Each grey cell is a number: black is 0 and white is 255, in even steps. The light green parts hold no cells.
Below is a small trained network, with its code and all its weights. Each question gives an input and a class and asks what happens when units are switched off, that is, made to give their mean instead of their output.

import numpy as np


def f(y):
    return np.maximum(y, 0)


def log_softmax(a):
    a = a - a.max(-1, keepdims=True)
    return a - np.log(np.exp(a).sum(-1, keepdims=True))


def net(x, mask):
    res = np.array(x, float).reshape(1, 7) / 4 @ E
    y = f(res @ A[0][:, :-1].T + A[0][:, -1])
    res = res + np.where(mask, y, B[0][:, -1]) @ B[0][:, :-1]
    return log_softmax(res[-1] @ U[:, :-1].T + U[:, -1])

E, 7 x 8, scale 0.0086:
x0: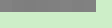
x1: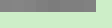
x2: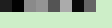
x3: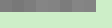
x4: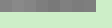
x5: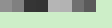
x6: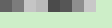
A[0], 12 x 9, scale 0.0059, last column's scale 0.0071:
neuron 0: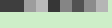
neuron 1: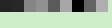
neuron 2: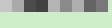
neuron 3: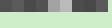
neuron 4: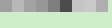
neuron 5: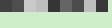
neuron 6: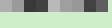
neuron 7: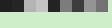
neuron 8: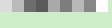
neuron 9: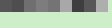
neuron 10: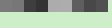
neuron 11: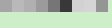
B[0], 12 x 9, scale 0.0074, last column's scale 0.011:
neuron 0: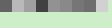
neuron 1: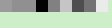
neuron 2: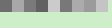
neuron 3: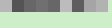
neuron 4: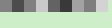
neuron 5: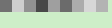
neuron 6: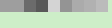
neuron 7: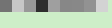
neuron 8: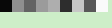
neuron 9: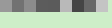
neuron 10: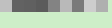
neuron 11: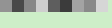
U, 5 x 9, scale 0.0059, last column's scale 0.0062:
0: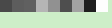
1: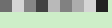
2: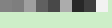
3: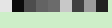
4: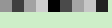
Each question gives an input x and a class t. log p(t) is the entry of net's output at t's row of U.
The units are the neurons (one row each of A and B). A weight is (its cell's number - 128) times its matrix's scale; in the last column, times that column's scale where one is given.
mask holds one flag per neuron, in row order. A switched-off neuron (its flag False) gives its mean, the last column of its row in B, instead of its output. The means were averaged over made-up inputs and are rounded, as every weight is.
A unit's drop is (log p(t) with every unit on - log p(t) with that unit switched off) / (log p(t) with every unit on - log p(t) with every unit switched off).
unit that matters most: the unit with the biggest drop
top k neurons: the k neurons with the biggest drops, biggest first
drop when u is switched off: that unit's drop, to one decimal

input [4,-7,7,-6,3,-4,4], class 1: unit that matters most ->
neuron 5
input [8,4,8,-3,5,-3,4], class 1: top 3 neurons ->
neuron 5; neuron 7; neuron 0
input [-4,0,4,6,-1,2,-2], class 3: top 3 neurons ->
neuron 8; neuron 3; neuron 10
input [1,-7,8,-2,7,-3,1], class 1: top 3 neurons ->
neuron 5; neuron 7; neuron 0
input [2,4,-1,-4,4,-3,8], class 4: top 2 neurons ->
neuron 11; neuron 4
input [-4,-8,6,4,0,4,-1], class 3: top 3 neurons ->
neuron 3; neuron 8; neuron 10
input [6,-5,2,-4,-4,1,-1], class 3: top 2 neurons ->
neuron 8; neuron 7
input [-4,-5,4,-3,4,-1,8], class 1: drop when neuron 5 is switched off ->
0.7
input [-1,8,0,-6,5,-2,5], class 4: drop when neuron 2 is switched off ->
0.2
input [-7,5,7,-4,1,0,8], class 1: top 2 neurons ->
neuron 5; neuron 7
